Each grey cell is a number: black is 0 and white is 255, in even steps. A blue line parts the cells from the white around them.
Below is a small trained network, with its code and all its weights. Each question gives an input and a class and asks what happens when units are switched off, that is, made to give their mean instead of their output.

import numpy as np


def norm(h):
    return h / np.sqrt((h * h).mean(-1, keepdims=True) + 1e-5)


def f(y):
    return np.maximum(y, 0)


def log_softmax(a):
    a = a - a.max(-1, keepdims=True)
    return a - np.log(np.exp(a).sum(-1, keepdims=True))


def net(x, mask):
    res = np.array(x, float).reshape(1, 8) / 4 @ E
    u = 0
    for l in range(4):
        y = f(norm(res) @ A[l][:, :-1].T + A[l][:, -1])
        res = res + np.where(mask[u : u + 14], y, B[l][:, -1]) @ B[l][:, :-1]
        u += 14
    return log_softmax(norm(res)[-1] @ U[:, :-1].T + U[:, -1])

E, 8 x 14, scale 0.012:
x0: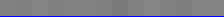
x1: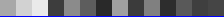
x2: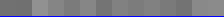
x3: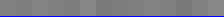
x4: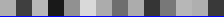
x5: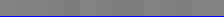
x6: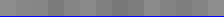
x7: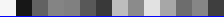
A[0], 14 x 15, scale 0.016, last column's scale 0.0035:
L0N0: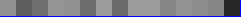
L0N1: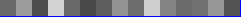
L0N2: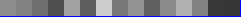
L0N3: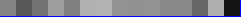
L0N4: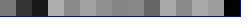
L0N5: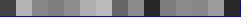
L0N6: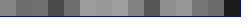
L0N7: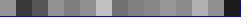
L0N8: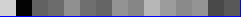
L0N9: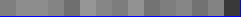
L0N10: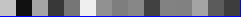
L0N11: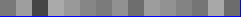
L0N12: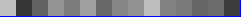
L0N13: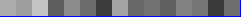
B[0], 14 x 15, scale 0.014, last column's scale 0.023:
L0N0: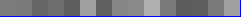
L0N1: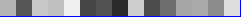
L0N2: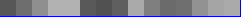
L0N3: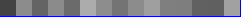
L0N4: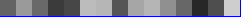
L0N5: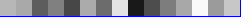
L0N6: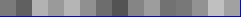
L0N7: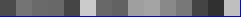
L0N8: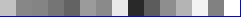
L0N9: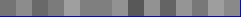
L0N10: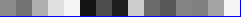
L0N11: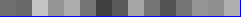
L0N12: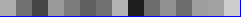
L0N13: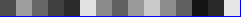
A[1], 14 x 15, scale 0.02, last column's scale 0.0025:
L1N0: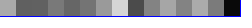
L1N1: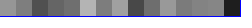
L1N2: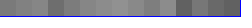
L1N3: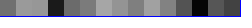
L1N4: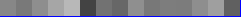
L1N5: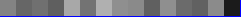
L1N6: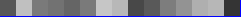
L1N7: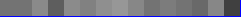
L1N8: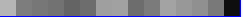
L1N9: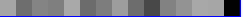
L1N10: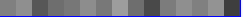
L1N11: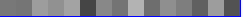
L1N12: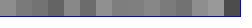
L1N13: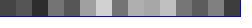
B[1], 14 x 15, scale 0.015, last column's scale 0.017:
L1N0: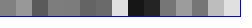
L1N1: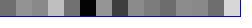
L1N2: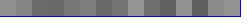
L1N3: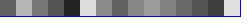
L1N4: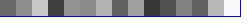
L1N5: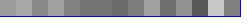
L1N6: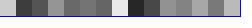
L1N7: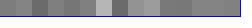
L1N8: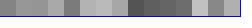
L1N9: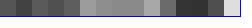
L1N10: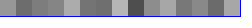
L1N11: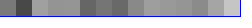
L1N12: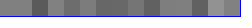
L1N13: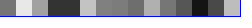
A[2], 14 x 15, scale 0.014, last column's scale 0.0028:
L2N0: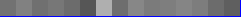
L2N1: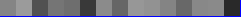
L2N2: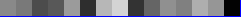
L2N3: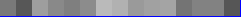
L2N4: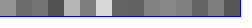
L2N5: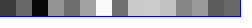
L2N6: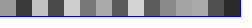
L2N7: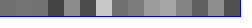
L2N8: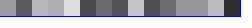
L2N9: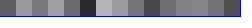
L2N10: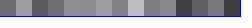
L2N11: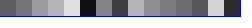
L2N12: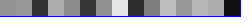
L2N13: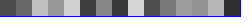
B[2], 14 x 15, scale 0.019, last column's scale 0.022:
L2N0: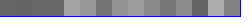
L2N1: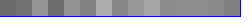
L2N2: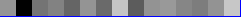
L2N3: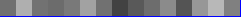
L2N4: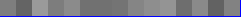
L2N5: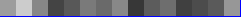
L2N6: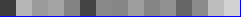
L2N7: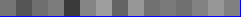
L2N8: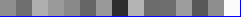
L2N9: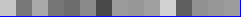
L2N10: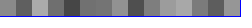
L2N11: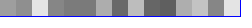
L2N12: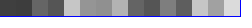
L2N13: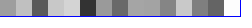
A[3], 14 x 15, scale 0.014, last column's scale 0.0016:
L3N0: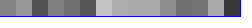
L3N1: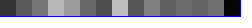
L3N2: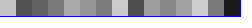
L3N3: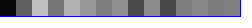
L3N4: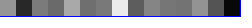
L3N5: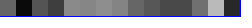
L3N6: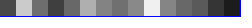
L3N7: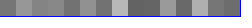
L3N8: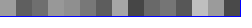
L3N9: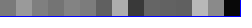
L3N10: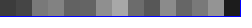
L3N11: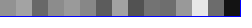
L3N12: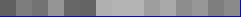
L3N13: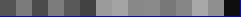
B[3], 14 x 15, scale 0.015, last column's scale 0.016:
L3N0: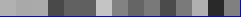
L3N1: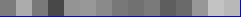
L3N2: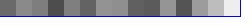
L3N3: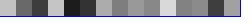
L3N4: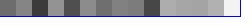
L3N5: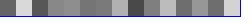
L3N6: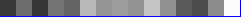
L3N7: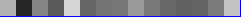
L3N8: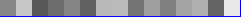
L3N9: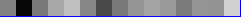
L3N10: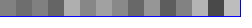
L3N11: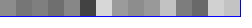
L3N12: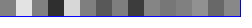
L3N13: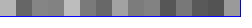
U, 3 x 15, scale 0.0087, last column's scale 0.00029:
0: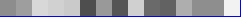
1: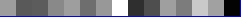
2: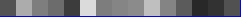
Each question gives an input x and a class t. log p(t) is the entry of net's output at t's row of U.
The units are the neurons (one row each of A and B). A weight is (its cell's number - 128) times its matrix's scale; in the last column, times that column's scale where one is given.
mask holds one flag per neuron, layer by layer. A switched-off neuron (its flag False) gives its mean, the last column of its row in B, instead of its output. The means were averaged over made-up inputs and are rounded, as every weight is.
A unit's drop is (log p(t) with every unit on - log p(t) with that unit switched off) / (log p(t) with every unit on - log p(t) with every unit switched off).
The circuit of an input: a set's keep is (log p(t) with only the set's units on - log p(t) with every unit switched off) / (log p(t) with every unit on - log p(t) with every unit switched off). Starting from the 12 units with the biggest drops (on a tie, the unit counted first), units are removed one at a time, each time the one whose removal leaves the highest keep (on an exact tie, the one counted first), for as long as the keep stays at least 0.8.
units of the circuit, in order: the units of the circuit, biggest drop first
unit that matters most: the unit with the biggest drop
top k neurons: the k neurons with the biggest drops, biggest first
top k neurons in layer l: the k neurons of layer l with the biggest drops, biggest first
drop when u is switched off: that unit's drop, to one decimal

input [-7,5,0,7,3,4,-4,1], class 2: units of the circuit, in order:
[L0N13]
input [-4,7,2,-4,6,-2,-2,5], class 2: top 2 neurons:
[L0N13 L0N1]
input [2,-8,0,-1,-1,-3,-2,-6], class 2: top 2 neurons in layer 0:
[L0N4 L0N8]
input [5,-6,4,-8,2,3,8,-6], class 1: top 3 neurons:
[L0N5 L0N13 L1N6]
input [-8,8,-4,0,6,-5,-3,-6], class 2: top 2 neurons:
[L0N8 L0N13]
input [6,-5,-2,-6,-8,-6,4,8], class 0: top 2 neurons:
[L0N1 L0N11]
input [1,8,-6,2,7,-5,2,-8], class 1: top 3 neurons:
[L0N5 L0N1 L0N4]
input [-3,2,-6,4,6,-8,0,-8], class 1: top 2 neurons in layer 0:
[L0N5 L0N1]
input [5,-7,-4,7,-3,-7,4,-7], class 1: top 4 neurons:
[L0N5 L0N13 L1N6 L1N3]
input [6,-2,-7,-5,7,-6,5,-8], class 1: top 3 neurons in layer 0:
[L0N5 L0N1 L0N11]
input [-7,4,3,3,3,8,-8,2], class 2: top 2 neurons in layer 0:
[L0N13 L0N1]
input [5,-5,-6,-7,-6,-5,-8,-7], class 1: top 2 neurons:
[L0N5 L0N10]
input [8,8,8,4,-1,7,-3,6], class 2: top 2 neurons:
[L0N13 L0N5]
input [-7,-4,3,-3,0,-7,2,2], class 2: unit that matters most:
L0N4
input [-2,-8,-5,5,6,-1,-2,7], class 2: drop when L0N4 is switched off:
1.2
